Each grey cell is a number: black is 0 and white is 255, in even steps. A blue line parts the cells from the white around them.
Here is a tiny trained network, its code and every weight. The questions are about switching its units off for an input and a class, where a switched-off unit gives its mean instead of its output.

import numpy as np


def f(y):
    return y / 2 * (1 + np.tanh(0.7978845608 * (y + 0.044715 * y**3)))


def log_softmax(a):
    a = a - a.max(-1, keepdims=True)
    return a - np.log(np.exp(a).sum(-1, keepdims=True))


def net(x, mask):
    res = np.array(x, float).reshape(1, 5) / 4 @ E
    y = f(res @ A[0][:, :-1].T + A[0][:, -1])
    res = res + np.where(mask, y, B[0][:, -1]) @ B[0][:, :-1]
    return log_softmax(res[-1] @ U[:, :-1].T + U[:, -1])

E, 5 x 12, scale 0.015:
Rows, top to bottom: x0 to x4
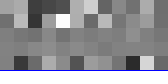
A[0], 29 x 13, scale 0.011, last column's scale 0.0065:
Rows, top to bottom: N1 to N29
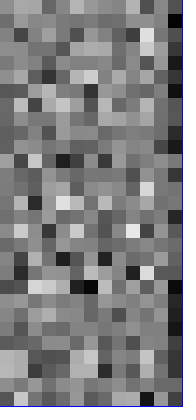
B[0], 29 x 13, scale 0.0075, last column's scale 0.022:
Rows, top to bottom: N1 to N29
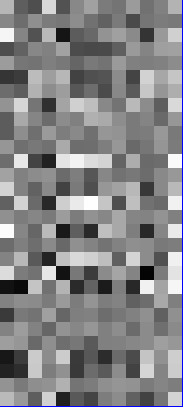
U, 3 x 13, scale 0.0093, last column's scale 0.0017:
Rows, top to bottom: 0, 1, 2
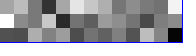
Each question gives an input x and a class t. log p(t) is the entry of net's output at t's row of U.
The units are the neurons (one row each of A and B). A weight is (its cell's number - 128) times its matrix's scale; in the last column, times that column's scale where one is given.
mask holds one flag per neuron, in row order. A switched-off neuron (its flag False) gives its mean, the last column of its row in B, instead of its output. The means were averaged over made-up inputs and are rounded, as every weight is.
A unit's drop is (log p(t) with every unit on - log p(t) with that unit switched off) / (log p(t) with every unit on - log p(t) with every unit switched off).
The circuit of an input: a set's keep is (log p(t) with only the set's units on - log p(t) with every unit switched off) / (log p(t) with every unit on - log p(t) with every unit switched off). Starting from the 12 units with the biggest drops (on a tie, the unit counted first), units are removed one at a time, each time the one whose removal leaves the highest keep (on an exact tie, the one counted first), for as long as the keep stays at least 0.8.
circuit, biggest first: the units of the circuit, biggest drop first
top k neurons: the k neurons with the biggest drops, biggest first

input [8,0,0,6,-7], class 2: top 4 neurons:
[N26, N6, N27, N20]
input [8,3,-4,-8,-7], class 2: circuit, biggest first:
[N6]
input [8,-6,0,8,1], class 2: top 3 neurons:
[N26, N27, N6]
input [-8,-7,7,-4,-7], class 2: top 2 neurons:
[N21, N15]
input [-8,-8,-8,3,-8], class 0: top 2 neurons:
[N12, N19]
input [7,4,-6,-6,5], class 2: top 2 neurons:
[N26, N27]
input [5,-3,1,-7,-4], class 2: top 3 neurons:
[N26, N20, N6]
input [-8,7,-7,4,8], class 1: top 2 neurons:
[N20, N14]
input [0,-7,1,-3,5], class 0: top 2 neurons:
[N12, N19]
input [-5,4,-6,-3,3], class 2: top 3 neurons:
[N21, N12, N19]
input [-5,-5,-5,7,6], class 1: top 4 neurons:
[N20, N3, N15, N8]
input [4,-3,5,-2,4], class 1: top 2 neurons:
[N21, N20]
